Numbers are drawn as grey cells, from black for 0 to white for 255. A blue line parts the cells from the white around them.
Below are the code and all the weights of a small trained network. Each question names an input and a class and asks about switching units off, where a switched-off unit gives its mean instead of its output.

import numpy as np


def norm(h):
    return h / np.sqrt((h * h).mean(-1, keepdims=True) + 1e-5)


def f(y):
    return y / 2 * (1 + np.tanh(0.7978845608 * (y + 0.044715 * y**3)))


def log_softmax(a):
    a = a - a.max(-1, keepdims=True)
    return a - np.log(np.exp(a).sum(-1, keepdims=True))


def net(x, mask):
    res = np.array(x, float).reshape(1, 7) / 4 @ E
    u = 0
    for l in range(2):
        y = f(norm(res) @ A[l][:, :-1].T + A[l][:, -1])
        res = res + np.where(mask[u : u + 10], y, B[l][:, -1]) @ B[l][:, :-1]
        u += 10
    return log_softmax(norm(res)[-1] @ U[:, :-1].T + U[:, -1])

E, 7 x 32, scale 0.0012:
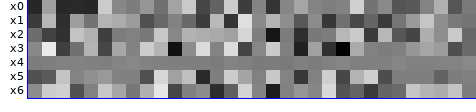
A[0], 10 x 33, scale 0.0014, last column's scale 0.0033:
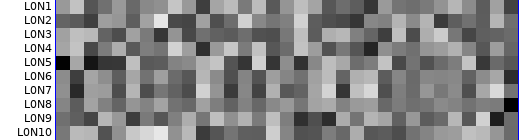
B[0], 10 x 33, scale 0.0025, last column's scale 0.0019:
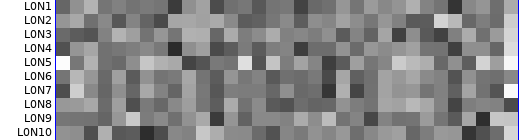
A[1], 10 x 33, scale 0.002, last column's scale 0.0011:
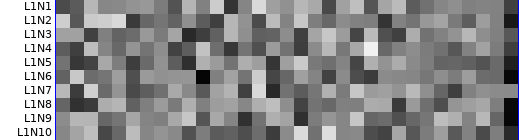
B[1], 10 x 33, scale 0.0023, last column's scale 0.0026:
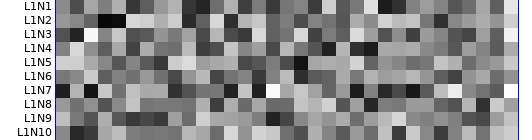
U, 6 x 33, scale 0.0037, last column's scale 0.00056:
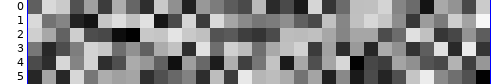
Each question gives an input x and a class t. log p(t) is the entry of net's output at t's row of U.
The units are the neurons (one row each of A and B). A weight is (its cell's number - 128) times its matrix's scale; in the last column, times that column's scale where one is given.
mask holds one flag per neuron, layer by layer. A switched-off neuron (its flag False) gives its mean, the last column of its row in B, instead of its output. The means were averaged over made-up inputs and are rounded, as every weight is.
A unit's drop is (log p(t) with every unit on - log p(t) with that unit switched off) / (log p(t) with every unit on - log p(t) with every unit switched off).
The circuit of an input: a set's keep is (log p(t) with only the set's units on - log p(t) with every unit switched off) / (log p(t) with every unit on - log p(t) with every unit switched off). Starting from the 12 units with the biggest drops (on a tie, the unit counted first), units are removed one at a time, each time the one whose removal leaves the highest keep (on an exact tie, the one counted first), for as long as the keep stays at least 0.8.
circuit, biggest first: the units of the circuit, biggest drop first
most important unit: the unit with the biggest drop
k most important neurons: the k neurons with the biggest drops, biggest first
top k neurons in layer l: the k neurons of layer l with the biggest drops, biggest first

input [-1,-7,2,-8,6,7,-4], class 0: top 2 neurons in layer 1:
(L1N4 L1N3)
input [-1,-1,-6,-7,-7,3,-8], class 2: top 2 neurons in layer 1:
(L1N5 L1N6)
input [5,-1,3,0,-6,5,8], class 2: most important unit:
L1N9
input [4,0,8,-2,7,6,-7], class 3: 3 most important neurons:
(L1N8 L0N10 L0N9)
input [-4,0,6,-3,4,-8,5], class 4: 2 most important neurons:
(L1N3 L0N3)
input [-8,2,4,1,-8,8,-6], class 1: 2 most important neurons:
(L1N2 L1N3)
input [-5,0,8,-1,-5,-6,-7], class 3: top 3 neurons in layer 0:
(L0N10 L0N9 L0N5)
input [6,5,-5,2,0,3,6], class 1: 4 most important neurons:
(L0N5 L1N7 L0N2 L1N5)
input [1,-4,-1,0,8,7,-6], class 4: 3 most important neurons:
(L1N1 L0N10 L1N9)
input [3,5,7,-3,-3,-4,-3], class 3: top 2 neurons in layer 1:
(L1N8 L1N7)
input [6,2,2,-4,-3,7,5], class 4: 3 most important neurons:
(L1N1 L1N2 L0N2)
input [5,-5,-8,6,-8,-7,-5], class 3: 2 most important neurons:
(L1N10 L0N7)
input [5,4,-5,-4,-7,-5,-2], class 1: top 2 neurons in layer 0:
(L0N5 L0N9)
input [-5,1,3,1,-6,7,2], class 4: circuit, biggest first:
(L1N1)
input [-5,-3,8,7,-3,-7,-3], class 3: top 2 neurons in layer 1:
(L1N8 L1N4)
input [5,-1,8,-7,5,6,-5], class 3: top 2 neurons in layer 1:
(L1N8 L1N6)
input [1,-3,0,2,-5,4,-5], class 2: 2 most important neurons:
(L1N5 L1N3)
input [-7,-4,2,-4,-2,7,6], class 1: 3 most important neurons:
(L1N2 L1N3 L0N2)
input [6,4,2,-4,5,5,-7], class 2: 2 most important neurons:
(L1N5 L1N2)
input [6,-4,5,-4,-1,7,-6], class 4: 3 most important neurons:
(L1N1 L1N2 L0N10)
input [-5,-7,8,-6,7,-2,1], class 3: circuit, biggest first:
(L1N8)
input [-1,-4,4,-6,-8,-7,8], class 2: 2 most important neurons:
(L1N9 L0N4)
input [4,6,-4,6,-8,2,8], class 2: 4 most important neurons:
(L1N9 L0N10 L0N7 L1N7)
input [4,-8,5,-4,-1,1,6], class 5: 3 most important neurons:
(L1N7 L0N2 L1N5)
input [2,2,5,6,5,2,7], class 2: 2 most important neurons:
(L1N9 L0N7)
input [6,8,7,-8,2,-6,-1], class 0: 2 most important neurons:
(L1N4 L1N7)
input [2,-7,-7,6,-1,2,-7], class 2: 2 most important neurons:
(L1N5 L0N7)
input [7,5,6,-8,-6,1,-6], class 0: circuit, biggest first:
(L1N4)
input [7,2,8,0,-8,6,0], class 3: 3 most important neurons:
(L0N9 L1N8 L1N2)
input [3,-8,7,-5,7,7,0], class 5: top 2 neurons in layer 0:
(L0N3 L0N4)
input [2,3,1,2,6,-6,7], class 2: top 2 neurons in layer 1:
(L1N9 L1N1)
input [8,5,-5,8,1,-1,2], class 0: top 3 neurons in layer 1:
(L1N6 L1N2 L1N7)
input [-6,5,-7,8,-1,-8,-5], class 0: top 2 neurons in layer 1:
(L1N6 L1N7)
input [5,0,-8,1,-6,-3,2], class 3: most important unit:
L1N10
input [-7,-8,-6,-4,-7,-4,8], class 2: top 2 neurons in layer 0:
(L0N5 L0N10)
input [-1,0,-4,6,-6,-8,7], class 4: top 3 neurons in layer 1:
(L1N3 L1N5 L1N4)
